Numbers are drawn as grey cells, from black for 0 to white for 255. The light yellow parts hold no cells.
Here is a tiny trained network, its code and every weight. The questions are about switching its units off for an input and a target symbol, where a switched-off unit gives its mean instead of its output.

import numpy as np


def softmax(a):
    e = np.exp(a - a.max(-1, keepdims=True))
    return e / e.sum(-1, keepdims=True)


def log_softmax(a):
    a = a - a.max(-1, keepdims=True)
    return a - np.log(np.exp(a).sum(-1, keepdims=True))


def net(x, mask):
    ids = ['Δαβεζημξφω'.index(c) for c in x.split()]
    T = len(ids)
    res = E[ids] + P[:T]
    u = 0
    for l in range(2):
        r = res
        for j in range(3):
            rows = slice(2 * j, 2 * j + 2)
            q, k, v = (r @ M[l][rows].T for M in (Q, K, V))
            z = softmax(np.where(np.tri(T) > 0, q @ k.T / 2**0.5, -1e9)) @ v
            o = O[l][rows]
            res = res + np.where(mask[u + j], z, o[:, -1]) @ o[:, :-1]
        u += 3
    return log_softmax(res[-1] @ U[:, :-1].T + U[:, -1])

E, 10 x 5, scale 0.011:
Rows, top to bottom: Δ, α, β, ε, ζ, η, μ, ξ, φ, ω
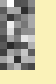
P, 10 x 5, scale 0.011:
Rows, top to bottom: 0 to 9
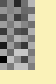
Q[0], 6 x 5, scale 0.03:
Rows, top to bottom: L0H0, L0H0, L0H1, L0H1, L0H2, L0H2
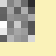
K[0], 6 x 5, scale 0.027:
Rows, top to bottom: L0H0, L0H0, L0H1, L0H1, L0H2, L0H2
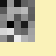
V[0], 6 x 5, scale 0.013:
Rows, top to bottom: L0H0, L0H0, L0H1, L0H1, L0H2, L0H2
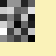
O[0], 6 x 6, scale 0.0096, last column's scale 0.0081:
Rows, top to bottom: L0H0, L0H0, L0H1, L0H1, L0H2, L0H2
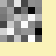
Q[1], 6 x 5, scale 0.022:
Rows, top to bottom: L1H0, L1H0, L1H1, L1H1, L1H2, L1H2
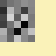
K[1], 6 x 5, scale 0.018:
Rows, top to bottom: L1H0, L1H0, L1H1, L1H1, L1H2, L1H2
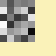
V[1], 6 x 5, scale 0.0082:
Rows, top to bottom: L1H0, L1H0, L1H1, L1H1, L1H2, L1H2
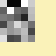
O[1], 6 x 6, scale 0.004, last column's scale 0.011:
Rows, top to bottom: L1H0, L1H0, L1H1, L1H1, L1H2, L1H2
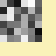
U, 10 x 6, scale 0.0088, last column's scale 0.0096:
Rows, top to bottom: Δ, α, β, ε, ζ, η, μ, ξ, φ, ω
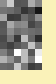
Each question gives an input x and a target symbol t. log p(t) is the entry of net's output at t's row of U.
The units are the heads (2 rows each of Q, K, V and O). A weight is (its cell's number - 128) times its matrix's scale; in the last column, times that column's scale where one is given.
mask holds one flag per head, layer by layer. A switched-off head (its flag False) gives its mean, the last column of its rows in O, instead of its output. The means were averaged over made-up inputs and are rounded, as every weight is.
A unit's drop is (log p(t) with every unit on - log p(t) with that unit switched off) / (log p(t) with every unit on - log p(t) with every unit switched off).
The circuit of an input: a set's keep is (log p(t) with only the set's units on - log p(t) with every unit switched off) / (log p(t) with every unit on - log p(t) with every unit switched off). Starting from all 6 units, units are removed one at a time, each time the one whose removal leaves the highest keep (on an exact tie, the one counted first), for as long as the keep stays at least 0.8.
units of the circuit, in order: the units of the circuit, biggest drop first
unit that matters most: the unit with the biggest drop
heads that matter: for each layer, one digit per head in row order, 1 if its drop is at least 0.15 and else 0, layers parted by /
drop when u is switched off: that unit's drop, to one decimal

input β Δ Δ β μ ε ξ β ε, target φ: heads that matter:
101 / 101
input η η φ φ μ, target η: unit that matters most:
L0H0
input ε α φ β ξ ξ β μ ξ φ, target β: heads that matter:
011 / 100
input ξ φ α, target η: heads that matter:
110 / 000
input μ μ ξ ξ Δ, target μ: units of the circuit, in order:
(L0H2; L0H0)
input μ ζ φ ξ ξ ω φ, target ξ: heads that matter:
100 / 100
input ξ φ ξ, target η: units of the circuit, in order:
(L0H0; L0H1)
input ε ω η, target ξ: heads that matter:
100 / 100
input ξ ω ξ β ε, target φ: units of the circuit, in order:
(L1H0; L0H2)
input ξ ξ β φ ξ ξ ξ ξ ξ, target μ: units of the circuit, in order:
(L0H1; L0H0)
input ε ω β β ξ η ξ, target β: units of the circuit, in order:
(L0H1; L1H0)
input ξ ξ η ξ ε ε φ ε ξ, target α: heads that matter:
010 / 000
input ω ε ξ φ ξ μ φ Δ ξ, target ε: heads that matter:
111 / 100
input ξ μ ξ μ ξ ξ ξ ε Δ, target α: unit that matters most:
L0H1
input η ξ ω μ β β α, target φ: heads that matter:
101 / 100
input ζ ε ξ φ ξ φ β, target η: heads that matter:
100 / 000
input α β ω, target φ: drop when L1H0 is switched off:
0.2
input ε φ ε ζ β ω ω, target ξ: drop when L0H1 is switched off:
0.1
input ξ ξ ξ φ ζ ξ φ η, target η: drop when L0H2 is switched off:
0.2
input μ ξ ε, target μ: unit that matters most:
L0H2
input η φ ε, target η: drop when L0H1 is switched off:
0.1
